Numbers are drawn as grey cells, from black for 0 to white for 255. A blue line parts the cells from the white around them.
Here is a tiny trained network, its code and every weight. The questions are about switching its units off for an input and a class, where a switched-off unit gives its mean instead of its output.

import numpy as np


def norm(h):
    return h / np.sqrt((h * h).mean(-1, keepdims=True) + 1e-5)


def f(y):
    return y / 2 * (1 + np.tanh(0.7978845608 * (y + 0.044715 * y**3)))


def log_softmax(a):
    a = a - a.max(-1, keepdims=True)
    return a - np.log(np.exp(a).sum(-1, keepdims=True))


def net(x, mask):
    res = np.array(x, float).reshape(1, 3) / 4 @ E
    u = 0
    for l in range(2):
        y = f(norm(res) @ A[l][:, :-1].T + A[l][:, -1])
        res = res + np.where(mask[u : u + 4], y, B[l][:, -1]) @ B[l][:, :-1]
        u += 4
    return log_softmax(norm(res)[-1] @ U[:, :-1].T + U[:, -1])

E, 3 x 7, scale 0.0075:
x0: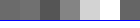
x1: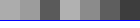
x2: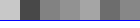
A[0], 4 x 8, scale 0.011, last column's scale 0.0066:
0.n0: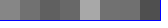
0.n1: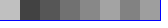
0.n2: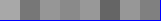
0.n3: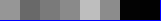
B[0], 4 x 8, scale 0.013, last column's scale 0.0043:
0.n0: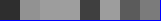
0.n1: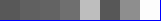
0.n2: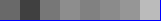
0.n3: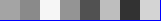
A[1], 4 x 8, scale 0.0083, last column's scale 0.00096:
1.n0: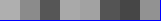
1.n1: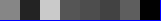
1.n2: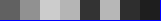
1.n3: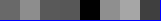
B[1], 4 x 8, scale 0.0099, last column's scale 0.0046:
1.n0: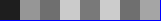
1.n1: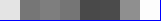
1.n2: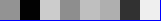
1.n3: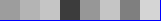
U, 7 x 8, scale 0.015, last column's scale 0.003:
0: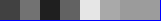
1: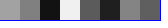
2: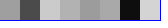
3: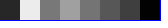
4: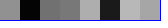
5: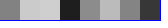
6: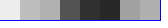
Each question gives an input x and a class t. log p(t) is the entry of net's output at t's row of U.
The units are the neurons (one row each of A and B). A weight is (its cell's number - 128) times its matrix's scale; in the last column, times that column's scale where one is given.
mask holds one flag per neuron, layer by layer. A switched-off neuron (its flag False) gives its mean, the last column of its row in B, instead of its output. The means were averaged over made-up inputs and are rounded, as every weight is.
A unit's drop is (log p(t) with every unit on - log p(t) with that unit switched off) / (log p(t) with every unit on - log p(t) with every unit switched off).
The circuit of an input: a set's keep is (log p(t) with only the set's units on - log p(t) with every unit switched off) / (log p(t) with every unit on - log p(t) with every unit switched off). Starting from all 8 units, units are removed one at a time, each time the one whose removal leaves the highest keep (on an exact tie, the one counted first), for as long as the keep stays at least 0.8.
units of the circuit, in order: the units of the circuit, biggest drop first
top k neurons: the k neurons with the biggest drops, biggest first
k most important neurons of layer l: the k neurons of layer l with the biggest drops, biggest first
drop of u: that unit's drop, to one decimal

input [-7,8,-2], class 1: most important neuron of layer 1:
1.n0
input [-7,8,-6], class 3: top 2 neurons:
0.n3, 1.n0
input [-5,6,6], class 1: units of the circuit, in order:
1.n0, 1.n2
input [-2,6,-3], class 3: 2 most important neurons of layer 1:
1.n0, 1.n1
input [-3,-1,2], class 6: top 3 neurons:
0.n1, 1.n1, 1.n2
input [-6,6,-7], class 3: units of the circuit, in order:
0.n3, 1.n0
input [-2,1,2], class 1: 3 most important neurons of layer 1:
1.n2, 1.n3, 1.n1
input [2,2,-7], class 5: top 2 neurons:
0.n3, 0.n1
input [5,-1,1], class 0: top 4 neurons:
0.n1, 1.n2, 1.n1, 1.n3
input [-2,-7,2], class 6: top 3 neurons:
0.n1, 1.n2, 1.n1
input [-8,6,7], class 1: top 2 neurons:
1.n0, 0.n3
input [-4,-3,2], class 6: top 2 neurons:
0.n1, 1.n2
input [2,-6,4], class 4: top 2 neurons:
1.n0, 1.n3
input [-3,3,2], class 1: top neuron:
0.n3
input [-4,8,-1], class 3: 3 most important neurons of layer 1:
1.n0, 1.n1, 1.n2
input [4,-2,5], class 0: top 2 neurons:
0.n1, 1.n1
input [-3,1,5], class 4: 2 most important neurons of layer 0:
0.n2, 0.n3
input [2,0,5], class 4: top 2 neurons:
0.n1, 1.n2
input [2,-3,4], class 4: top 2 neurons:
1.n3, 1.n0
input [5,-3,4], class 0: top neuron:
1.n1
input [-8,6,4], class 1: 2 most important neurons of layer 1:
1.n0, 1.n3
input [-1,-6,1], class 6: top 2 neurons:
0.n1, 1.n2
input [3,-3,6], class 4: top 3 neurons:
1.n3, 1.n0, 0.n2
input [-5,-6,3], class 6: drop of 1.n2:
0.1
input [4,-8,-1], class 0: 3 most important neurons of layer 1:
1.n3, 1.n1, 1.n2
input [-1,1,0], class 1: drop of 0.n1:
0.2
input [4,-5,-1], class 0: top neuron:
0.n3
